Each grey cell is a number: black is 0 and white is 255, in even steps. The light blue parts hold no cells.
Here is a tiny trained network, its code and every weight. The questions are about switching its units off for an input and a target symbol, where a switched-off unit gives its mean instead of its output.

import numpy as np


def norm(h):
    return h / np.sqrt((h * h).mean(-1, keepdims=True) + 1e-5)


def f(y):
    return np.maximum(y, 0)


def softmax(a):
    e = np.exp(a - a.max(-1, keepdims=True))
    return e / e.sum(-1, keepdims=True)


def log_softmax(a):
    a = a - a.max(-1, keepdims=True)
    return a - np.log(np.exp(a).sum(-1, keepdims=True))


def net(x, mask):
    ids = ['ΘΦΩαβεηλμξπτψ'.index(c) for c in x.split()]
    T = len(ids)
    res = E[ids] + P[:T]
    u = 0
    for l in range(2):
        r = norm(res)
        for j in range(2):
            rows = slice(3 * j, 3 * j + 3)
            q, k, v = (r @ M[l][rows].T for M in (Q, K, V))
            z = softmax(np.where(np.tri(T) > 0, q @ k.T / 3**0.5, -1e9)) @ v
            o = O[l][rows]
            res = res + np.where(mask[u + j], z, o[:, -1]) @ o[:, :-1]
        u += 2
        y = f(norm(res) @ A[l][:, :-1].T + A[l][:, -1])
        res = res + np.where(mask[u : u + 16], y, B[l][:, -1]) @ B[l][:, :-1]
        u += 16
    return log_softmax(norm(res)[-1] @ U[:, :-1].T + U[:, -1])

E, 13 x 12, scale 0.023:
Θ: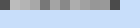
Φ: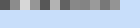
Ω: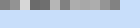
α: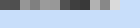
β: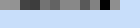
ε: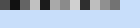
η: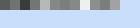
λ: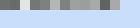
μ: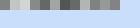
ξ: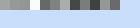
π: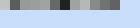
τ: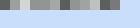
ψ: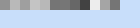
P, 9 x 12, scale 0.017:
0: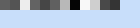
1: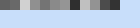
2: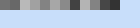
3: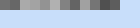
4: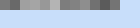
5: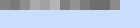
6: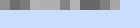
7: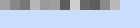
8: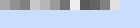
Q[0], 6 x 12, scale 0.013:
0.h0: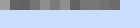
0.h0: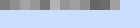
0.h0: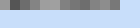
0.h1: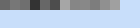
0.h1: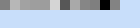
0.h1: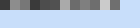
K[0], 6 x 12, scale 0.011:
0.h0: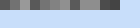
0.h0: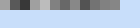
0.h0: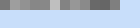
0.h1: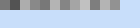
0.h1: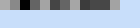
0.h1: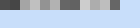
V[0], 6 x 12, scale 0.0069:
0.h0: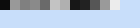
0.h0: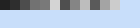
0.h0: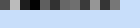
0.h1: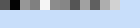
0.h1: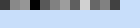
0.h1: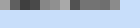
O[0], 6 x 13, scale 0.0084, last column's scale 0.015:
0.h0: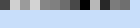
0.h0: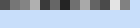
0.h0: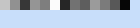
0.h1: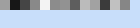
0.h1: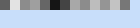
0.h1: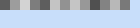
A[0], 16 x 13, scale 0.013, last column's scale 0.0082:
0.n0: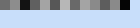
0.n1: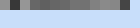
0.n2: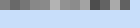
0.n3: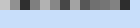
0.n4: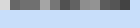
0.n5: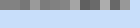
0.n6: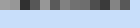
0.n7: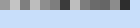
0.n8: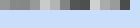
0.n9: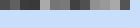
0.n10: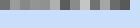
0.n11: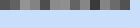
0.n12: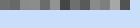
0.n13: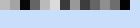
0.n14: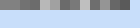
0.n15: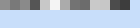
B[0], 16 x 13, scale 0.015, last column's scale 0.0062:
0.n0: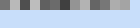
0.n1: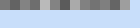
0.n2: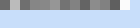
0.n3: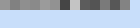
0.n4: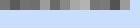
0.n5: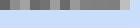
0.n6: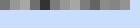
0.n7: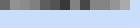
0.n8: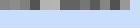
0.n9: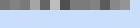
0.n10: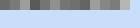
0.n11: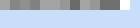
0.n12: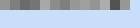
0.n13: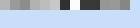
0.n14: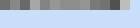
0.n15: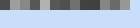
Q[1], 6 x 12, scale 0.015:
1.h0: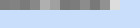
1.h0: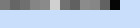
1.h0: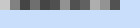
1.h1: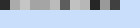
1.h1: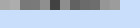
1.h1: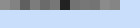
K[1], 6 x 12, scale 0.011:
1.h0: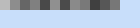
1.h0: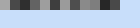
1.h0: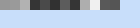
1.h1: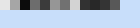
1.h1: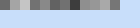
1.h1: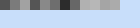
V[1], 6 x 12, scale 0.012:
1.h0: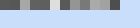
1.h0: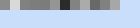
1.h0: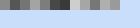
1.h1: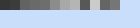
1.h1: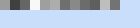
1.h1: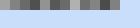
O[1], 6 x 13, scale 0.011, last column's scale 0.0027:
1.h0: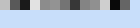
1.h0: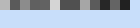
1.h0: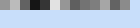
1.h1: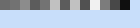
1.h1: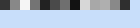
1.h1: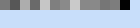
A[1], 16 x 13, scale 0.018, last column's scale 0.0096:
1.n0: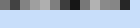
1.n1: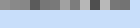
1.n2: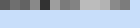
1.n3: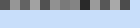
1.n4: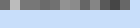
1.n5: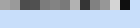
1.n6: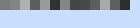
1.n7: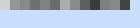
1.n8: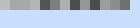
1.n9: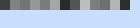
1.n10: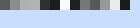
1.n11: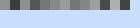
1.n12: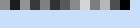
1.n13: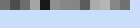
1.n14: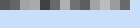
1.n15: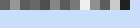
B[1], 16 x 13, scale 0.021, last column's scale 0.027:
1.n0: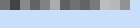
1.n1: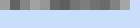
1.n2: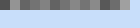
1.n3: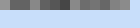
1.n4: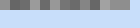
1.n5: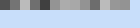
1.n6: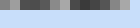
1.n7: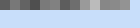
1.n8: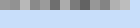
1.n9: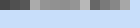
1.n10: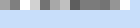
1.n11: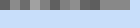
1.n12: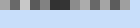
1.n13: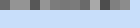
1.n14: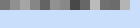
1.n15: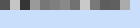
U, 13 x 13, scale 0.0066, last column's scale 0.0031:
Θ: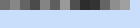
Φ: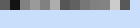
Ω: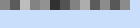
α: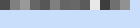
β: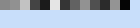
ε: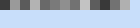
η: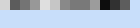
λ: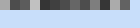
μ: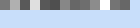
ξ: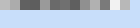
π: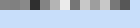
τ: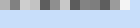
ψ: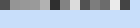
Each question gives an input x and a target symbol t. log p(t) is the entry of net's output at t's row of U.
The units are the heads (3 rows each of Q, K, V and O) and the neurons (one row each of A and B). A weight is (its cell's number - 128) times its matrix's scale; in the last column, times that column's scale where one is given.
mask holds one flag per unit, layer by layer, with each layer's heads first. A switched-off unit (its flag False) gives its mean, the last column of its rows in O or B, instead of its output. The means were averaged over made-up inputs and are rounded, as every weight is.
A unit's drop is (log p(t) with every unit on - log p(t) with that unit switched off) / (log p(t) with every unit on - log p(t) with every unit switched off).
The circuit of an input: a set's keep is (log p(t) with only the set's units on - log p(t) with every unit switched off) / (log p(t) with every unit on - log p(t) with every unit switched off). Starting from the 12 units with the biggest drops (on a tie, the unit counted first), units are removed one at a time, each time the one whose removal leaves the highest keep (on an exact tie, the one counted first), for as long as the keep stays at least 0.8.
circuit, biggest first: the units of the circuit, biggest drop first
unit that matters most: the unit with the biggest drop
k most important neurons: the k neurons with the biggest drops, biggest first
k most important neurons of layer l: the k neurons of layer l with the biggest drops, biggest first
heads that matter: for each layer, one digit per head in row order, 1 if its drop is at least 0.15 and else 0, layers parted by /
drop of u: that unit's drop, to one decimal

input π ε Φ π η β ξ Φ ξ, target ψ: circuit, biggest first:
(1.h1; 1.n10)
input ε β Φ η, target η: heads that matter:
11 / 11
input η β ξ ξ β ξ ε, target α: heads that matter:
10 / 10
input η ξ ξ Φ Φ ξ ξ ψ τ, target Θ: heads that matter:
01 / 00
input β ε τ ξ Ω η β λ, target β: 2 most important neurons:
(0.n13; 1.n10)
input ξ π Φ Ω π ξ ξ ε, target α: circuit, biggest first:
(1.h1; 1.n10)
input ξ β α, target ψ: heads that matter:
11 / 11
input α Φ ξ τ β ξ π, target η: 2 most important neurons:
(0.n5; 1.n10)
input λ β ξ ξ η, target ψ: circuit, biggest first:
(1.h1; 0.h1; 1.n10)
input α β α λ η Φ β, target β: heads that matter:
10 / 10
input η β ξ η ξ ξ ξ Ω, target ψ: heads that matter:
11 / 01
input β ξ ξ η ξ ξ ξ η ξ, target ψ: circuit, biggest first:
(1.h1; 0.h0; 1.n10)
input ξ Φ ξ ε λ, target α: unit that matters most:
1.h1
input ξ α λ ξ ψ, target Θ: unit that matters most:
0.n15
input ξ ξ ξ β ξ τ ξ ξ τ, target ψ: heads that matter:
10 / 01
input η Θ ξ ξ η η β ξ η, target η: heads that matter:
01 / 11
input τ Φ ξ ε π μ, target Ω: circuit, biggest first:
(0.h0; 1.n10; 1.n12)
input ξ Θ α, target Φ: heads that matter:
00 / 00
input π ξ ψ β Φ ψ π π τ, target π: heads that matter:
11 / 11
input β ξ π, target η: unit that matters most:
0.h0
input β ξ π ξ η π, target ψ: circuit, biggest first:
(0.h1; 1.n10)
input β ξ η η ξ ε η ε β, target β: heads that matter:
11 / 10
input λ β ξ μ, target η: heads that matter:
10 / 11
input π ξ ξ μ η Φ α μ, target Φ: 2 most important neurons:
(1.n0; 1.n10)
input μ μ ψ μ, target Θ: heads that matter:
10 / 00
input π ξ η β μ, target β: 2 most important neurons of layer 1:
(1.n10; 1.n8)
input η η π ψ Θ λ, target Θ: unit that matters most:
0.n15
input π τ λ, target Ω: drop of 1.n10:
0.1
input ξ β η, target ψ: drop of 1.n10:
0.2
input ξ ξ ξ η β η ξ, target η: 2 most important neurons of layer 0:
(0.n11; 0.n5)
